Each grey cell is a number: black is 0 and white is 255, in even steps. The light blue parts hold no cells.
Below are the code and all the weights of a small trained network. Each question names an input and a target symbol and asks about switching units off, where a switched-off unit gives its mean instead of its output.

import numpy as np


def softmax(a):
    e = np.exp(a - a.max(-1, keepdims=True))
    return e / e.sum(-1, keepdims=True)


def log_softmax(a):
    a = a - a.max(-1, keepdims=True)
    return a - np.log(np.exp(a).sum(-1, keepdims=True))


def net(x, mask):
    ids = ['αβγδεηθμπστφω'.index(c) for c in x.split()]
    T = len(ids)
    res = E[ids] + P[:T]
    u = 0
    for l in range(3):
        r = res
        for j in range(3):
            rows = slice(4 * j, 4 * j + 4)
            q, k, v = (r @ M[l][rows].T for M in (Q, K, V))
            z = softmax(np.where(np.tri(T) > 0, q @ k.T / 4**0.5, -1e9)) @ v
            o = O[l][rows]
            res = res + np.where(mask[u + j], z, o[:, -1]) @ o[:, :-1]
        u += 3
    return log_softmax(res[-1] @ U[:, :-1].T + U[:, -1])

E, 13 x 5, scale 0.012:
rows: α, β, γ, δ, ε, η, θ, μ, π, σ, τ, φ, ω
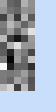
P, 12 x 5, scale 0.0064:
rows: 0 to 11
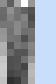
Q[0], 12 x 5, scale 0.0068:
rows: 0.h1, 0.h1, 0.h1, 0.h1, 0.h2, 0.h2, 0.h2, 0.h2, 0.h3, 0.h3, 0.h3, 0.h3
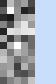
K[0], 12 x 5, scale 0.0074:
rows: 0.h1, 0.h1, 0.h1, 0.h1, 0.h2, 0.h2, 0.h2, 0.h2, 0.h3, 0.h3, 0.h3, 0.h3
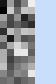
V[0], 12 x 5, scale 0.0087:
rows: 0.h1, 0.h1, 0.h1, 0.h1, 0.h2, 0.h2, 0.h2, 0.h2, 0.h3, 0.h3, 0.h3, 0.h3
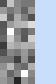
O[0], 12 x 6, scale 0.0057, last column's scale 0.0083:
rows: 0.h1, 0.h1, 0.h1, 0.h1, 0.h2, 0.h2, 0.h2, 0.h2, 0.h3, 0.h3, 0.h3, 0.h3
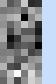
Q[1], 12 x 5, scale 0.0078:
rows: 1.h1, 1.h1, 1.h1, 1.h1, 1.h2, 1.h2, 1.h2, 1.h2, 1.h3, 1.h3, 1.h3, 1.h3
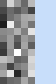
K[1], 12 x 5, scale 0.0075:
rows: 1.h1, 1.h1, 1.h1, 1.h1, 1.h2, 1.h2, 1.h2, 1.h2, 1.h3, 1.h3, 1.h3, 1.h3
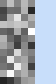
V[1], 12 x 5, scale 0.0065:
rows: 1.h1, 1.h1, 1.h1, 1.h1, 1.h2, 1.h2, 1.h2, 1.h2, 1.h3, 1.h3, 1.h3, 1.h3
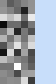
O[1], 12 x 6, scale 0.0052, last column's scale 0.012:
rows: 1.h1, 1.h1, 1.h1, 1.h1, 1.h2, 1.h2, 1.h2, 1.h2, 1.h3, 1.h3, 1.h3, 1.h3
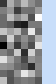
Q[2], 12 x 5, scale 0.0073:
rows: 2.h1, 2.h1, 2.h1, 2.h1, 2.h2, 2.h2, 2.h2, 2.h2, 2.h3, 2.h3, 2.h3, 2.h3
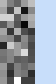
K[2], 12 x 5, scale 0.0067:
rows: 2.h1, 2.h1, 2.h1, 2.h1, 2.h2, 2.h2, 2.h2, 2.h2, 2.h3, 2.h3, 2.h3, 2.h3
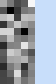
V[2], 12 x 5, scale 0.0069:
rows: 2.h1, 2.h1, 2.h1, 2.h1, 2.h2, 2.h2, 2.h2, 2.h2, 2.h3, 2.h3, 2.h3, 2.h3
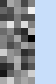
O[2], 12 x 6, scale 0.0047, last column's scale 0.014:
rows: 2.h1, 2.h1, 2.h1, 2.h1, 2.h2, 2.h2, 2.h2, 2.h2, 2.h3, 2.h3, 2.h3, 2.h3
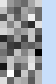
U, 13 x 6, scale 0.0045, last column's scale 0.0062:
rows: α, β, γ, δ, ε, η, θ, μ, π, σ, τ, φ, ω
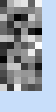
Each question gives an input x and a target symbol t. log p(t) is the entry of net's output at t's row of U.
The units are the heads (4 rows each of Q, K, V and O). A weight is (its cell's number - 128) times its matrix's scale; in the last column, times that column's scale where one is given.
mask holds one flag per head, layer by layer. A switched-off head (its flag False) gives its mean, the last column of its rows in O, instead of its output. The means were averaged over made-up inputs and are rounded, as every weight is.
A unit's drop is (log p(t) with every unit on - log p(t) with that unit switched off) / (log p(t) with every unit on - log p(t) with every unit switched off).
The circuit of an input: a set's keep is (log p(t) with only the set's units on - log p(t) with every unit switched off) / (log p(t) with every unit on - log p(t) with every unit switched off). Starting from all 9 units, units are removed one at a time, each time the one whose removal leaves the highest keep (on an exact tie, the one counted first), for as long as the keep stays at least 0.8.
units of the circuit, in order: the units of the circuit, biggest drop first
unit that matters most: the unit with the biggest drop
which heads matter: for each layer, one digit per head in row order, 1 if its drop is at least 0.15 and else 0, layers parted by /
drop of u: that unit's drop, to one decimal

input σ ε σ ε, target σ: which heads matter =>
111 / 101 / 100
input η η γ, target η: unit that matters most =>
1.h2
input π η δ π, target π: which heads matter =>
001 / 010 / 001
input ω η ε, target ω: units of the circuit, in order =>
2.h3; 2.h1; 1.h1; 0.h3
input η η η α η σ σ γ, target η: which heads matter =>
101 / 011 / 010
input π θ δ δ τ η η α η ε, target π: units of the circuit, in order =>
1.h2; 0.h3; 0.h1
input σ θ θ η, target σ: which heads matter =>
111 / 101 / 100
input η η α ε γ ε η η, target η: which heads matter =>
000 / 011 / 010
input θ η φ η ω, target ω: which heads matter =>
100 / 010 / 001
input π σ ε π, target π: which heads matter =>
101 / 010 / 001
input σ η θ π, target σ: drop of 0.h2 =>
0.3
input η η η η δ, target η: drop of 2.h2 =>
0.4
